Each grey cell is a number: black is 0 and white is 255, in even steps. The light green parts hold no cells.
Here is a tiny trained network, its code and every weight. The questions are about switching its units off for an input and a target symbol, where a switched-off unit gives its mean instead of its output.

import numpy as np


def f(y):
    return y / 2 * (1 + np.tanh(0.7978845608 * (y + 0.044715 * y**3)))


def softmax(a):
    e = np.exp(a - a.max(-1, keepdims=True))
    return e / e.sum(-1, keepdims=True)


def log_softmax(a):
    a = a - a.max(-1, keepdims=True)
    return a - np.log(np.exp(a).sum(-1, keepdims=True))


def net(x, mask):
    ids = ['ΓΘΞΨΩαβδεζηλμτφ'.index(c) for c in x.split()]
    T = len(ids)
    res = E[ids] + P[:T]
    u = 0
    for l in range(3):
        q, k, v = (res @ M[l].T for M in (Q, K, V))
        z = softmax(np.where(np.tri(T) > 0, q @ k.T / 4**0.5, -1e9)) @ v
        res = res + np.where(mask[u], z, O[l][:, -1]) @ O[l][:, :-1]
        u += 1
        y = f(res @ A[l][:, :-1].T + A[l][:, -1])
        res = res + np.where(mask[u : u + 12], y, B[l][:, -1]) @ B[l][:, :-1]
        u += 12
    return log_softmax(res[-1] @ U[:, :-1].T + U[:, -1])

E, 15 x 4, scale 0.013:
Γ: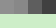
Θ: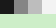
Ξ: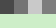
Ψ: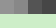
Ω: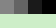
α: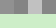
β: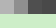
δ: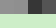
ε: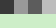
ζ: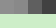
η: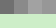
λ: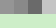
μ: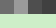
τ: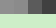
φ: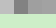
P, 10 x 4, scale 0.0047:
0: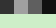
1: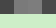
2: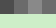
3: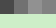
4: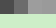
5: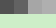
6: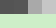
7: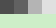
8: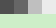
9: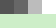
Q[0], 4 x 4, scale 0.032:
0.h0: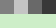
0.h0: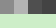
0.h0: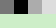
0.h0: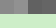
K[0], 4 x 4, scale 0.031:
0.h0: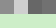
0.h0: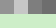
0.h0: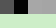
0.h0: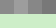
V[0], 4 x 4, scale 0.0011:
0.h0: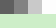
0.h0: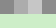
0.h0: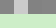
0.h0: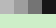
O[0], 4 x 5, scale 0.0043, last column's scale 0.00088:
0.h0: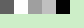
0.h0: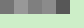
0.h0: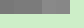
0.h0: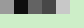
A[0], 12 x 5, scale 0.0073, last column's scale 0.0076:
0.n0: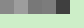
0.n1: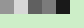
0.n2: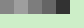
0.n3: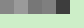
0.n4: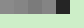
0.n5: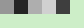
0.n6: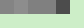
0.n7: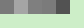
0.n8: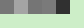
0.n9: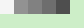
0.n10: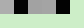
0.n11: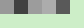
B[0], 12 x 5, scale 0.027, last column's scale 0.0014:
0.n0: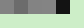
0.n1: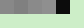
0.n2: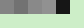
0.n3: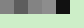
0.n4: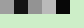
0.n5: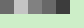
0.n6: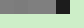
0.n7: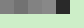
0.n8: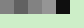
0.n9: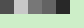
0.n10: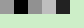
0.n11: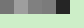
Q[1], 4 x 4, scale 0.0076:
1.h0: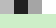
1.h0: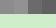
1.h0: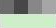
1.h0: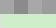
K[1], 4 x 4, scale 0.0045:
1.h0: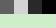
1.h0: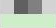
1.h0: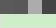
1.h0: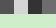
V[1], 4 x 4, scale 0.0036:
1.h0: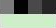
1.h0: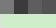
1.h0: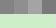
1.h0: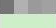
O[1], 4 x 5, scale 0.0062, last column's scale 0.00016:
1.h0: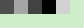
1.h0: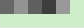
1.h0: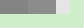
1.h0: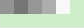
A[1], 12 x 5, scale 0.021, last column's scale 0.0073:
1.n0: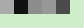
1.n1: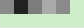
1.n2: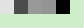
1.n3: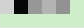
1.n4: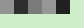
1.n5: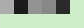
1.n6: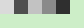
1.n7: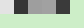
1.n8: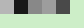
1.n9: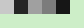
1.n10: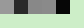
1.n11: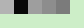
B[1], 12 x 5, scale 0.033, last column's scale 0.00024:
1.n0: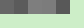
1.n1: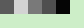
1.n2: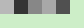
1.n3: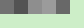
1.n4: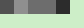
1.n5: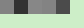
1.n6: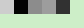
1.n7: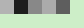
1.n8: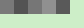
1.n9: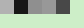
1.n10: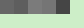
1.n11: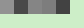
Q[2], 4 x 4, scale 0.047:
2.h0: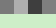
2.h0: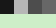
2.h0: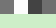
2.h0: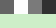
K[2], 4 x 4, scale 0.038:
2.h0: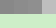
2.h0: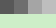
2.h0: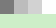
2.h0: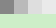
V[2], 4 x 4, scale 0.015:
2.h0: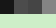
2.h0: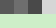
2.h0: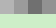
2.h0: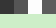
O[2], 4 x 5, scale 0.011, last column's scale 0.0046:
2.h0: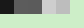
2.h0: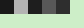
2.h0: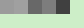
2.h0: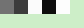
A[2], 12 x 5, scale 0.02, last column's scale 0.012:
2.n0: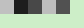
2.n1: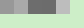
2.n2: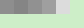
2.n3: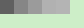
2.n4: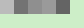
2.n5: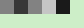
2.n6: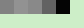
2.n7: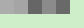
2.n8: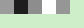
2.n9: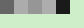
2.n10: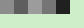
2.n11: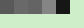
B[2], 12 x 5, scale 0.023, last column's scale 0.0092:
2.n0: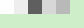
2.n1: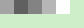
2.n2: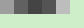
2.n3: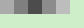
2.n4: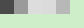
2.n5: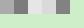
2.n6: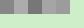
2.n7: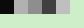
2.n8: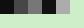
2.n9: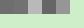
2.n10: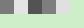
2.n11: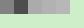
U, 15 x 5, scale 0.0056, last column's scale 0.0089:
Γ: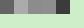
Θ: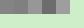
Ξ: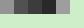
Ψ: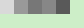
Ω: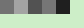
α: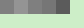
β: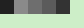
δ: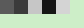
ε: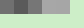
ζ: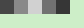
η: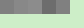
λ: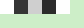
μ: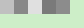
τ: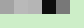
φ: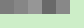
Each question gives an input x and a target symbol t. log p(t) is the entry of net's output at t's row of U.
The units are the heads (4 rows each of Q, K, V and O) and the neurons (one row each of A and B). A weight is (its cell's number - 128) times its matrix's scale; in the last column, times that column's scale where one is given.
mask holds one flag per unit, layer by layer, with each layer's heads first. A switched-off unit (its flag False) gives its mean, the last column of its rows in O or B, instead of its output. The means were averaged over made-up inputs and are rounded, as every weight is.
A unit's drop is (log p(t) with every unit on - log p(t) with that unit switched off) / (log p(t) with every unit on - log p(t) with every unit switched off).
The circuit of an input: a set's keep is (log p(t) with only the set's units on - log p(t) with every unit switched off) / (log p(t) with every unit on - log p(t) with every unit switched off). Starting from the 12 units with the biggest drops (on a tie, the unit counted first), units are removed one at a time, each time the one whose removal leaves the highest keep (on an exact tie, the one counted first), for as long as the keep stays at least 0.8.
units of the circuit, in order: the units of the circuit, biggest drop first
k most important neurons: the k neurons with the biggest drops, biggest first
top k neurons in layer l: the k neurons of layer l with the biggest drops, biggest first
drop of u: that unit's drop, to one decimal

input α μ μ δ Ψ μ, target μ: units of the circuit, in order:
(2.h0 2.n4)
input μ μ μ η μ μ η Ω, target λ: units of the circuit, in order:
(2.n10 2.n7)
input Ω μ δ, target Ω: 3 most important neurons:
(2.n0 2.n7 2.n8)
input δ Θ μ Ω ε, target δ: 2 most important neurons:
(2.n0 2.n10)
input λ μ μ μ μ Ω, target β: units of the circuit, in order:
(2.n7 2.h0)
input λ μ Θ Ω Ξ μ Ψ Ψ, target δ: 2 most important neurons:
(2.n0 2.n10)
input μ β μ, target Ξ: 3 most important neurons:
(2.n8 2.n4 2.n2)
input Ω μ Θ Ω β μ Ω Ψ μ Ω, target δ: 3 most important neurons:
(2.n0 2.n10 2.n3)
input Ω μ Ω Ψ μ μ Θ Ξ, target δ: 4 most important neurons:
(2.n0 2.n10 2.n1 2.n4)
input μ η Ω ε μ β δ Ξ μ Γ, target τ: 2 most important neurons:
(2.n10 2.n1)
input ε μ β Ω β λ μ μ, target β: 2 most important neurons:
(2.n7 2.n0)
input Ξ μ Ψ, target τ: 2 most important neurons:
(2.n10 2.n1)
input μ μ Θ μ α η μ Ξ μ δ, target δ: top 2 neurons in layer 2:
(2.n0 2.n10)
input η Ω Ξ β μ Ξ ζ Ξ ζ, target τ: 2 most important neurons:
(2.n10 2.n1)
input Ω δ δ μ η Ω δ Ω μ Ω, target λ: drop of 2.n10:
0.2
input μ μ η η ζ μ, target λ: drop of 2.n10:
0.2
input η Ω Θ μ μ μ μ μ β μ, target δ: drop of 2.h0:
0.6
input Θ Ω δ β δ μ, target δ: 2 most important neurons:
(2.n0 2.n10)
